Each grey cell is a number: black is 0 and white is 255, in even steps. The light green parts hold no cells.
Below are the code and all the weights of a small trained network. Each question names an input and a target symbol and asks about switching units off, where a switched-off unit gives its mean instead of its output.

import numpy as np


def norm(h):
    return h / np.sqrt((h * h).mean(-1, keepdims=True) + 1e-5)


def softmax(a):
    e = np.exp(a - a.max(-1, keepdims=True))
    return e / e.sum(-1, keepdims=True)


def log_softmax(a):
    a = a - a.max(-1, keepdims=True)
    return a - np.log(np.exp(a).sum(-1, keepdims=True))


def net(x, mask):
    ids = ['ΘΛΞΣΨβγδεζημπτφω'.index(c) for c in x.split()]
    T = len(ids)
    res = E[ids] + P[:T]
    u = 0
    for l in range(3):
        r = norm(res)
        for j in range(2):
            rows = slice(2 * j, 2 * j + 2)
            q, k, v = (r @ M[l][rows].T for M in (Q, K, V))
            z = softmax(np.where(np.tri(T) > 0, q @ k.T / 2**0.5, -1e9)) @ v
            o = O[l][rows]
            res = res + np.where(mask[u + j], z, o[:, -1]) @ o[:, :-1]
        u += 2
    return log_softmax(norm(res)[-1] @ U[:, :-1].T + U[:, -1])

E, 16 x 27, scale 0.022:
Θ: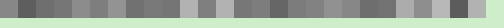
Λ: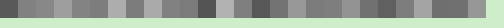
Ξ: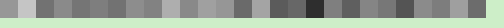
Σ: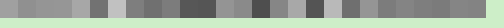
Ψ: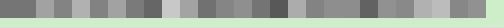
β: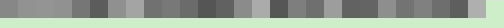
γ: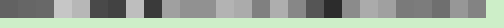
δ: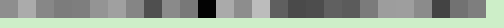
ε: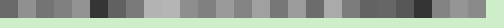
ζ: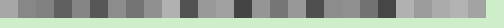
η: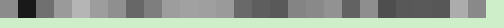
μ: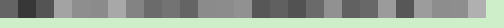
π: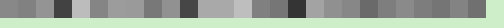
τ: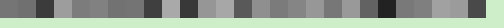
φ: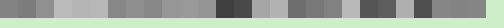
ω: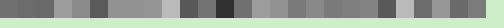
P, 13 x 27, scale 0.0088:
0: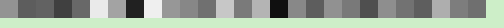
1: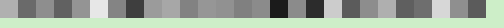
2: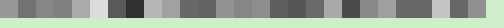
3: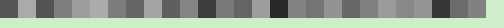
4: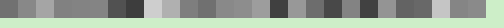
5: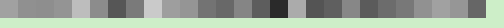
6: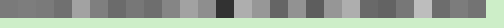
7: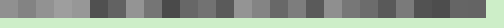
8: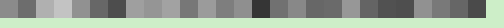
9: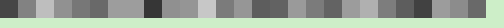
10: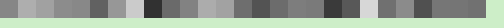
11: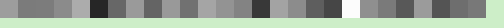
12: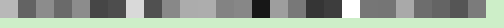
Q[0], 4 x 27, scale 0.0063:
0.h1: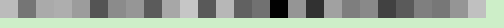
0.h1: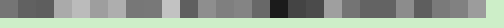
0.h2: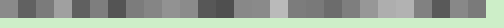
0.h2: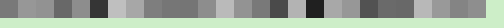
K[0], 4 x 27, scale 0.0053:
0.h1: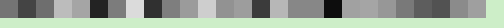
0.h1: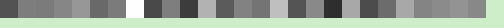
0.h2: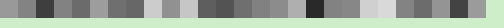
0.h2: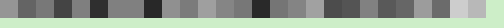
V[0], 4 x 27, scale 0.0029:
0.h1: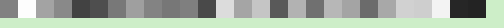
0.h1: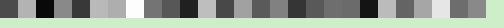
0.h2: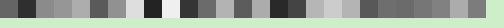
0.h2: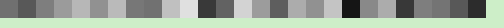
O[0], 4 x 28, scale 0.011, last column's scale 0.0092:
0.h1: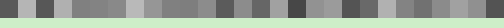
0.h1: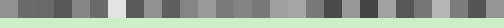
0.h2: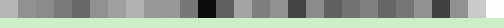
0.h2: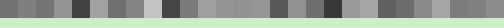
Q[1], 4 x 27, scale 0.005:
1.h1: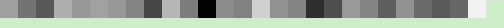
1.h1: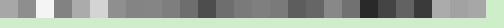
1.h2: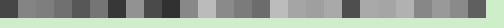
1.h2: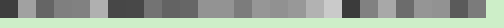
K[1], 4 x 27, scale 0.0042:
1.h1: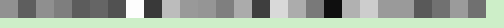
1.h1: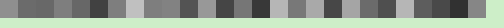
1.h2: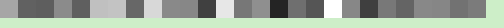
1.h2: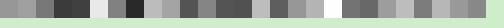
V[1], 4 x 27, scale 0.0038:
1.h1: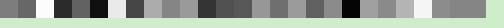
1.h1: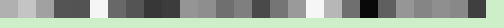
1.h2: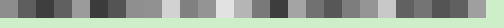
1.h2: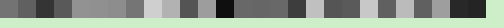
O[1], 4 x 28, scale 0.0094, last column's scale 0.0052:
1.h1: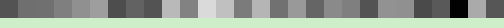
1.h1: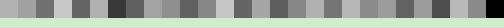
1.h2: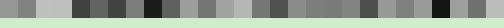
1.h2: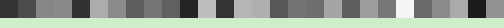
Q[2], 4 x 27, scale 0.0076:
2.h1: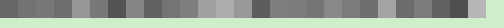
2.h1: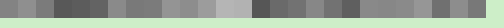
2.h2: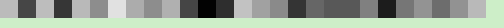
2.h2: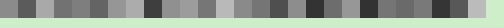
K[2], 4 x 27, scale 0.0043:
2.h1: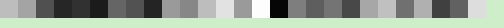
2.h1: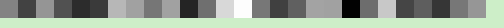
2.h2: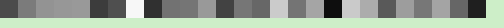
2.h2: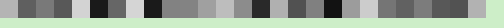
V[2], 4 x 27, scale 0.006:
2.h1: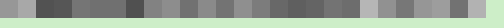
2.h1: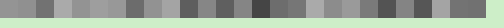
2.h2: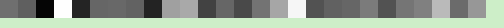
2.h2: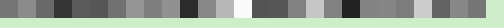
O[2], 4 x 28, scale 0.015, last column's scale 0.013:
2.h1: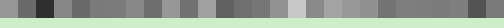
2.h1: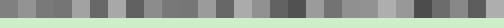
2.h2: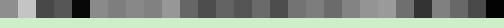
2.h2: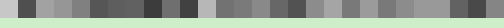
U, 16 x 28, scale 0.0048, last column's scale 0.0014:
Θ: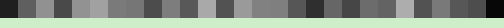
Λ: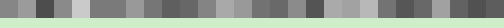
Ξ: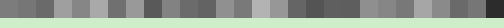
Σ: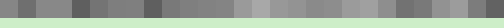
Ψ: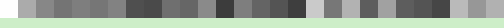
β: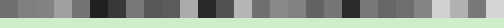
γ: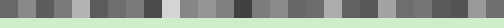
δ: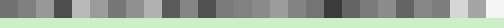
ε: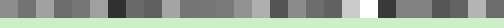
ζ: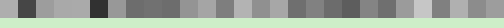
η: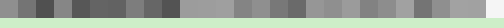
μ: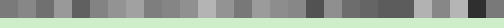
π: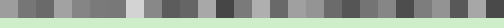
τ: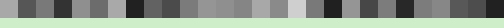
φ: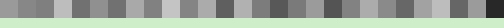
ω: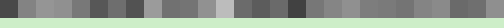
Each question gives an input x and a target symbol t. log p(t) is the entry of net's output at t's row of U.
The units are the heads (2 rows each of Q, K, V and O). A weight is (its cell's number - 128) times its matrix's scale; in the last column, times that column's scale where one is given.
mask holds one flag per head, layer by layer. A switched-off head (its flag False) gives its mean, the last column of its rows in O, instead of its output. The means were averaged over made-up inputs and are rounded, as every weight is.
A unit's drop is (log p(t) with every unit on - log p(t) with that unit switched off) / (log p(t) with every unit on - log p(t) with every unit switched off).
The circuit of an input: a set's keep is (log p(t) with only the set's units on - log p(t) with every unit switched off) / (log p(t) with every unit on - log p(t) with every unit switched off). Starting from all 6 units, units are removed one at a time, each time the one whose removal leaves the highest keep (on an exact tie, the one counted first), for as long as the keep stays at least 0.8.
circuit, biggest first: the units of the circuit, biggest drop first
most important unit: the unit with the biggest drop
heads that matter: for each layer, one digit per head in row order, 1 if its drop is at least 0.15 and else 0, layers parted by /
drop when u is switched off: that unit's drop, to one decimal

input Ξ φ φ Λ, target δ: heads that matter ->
00 / 00 / 01
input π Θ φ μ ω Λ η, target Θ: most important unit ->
1.h2
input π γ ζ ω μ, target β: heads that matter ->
00 / 10 / 01
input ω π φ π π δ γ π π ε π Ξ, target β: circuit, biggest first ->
1.h1, 2.h2
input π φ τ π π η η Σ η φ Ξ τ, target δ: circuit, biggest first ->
0.h2, 1.h1, 2.h2
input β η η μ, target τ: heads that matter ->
10 / 00 / 01
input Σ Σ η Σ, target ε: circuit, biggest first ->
0.h1, 2.h2
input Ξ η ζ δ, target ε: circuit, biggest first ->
0.h1, 2.h2, 1.h1
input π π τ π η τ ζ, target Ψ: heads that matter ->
00 / 00 / 01
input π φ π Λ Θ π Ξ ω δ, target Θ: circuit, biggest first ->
1.h2, 1.h1
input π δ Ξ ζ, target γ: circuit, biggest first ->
1.h1, 1.h2, 2.h2, 0.h2
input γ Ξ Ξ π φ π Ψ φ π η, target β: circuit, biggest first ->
1.h1, 2.h1, 2.h2, 1.h2
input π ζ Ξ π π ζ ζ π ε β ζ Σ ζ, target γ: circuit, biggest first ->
0.h2, 1.h1, 2.h2
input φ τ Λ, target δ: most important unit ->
1.h2
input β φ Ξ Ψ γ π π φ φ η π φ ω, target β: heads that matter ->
00 / 11 / 01
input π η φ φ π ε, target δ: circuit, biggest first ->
2.h2, 1.h2
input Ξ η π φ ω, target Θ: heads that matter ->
00 / 01 / 00
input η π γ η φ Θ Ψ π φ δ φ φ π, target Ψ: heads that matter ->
00 / 11 / 01
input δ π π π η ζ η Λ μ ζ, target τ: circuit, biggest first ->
0.h1, 2.h2
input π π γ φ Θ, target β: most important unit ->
1.h1
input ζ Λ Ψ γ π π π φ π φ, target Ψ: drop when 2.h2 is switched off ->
0.9
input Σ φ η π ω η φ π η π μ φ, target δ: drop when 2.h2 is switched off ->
0.7
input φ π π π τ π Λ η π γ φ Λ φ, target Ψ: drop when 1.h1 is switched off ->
0.0
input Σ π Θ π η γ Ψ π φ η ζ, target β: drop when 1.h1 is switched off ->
0.5
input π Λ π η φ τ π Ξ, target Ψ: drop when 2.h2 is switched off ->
0.4
